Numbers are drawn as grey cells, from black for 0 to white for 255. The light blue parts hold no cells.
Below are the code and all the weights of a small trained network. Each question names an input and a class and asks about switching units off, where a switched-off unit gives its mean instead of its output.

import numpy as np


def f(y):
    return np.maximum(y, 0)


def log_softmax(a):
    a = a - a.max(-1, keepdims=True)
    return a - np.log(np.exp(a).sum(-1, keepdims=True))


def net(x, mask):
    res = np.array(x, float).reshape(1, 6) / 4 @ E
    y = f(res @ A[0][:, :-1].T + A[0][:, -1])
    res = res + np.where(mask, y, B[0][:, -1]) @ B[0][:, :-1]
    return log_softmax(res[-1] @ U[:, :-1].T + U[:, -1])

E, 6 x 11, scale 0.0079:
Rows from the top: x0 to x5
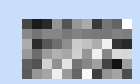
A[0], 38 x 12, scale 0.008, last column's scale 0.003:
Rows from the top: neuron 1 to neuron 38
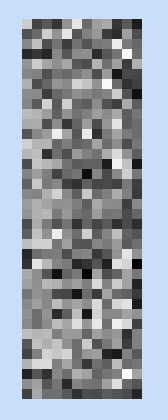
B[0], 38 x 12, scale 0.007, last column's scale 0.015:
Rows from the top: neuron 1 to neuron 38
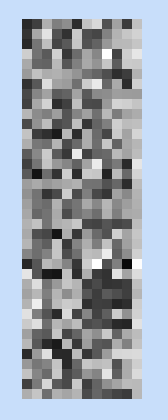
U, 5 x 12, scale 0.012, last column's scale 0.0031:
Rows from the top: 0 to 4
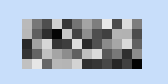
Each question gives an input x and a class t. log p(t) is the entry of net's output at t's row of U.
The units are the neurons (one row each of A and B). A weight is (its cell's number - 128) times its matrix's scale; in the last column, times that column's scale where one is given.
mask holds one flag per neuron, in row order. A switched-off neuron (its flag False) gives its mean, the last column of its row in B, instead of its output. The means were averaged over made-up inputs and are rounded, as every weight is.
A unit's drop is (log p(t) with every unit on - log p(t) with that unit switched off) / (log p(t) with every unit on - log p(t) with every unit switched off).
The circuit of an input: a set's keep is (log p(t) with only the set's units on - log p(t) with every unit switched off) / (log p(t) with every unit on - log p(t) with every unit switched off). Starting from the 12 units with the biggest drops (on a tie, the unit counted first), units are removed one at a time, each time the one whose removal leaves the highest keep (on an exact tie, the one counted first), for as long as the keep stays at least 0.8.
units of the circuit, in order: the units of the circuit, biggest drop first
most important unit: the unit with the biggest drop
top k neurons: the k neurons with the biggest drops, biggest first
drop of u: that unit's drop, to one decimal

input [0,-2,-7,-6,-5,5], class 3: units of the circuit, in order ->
[neuron 25]
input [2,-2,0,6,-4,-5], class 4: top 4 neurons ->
[neuron 31; neuron 29; neuron 12; neuron 22]
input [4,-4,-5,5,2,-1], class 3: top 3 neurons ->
[neuron 25; neuron 15; neuron 16]
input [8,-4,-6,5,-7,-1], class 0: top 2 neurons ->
[neuron 4; neuron 36]
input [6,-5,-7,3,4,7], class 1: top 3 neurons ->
[neuron 12; neuron 22; neuron 18]
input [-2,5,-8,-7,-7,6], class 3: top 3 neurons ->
[neuron 25; neuron 15; neuron 34]
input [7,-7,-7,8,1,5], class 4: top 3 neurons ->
[neuron 29; neuron 31; neuron 27]
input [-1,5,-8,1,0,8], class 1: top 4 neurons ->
[neuron 12; neuron 22; neuron 33; neuron 18]
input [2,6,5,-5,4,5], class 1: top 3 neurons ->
[neuron 25; neuron 12; neuron 15]
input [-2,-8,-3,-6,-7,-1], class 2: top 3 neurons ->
[neuron 3; neuron 11; neuron 37]
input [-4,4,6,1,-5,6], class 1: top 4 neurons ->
[neuron 25; neuron 33; neuron 22; neuron 15]
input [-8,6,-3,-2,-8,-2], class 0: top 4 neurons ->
[neuron 35; neuron 23; neuron 5; neuron 32]
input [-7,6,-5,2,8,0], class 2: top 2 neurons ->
[neuron 34; neuron 2]
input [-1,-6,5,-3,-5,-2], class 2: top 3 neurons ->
[neuron 25; neuron 15; neuron 16]
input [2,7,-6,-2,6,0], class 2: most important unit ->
neuron 34
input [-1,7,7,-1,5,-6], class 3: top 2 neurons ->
[neuron 1; neuron 7]
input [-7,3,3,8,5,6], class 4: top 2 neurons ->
[neuron 27; neuron 31]
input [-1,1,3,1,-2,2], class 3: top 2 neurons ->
[neuron 26; neuron 34]
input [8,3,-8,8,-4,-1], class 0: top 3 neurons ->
[neuron 4; neuron 36; neuron 24]
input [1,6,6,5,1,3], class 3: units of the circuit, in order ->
[neuron 7]
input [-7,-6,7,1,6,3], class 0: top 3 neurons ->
[neuron 25; neuron 32; neuron 15]
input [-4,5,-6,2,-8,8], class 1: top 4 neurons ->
[neuron 22; neuron 33; neuron 12; neuron 18]
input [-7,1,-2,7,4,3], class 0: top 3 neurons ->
[neuron 35; neuron 5; neuron 32]
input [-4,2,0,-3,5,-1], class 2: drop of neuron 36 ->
0.1
